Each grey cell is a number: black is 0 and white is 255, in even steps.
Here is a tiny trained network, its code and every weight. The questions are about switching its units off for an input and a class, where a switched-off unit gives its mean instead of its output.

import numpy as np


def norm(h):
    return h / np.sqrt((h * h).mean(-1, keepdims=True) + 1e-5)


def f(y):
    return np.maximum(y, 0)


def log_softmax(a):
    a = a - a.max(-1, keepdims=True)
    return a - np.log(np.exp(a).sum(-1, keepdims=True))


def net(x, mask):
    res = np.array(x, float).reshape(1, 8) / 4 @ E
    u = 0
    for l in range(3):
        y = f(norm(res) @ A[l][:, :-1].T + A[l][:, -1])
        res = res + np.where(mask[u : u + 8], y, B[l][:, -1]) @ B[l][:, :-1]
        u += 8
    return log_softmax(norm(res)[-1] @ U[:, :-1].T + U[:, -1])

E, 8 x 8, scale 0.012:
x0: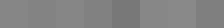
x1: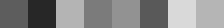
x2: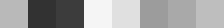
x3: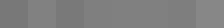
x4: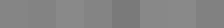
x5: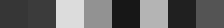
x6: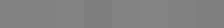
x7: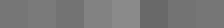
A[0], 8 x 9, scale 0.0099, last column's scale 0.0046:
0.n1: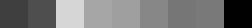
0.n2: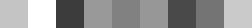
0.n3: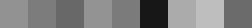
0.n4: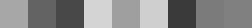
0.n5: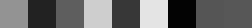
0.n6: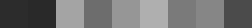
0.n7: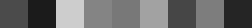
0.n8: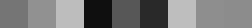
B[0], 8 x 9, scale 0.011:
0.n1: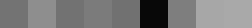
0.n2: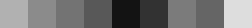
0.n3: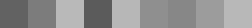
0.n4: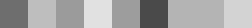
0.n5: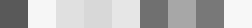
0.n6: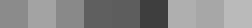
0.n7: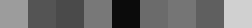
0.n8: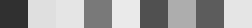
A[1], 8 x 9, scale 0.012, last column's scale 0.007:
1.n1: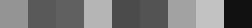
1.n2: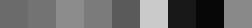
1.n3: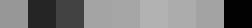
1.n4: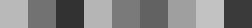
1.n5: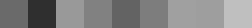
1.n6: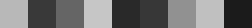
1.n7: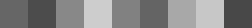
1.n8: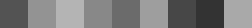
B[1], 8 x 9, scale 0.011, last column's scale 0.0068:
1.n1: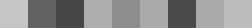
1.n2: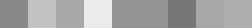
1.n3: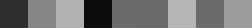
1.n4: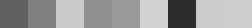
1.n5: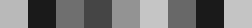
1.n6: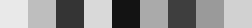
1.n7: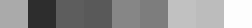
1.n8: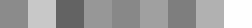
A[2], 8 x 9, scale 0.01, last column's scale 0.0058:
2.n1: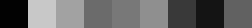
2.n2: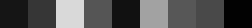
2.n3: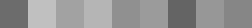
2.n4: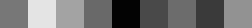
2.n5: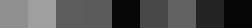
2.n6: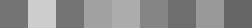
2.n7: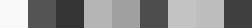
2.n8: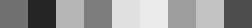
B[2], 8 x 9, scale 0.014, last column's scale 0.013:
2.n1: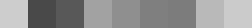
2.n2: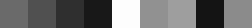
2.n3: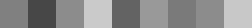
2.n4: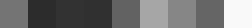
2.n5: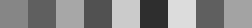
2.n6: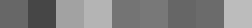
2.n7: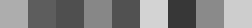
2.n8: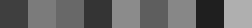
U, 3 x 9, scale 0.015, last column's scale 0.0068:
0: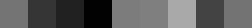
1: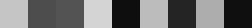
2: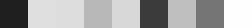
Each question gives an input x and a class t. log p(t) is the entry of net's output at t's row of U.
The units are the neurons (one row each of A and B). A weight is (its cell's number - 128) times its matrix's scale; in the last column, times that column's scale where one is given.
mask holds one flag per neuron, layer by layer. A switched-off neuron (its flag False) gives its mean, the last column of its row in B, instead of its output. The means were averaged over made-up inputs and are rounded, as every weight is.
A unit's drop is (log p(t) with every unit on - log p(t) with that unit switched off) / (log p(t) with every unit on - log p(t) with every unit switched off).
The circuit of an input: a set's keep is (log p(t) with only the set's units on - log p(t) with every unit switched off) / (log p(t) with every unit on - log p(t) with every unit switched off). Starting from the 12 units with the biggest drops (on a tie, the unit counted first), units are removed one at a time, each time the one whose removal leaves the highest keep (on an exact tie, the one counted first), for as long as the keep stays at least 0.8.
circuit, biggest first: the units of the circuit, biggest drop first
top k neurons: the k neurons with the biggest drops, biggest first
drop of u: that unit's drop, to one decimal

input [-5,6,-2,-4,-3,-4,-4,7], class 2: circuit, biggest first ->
(0.n8)
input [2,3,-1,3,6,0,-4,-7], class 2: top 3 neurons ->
(0.n8 0.n2 2.n7)
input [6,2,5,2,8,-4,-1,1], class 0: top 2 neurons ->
(2.n8 0.n5)
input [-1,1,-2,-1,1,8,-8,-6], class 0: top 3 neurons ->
(0.n6 0.n7 0.n1)
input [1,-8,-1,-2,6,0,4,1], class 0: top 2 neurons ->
(0.n2 2.n4)
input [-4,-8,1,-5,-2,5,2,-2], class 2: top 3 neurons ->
(0.n5 2.n7 0.n4)
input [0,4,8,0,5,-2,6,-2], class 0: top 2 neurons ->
(2.n8 0.n2)
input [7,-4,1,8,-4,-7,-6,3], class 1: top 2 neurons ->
(0.n8 1.n4)
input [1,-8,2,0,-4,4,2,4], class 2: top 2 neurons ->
(0.n5 0.n4)
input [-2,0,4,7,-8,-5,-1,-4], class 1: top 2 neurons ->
(0.n8 0.n2)
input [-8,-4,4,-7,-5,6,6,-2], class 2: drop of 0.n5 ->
1.1
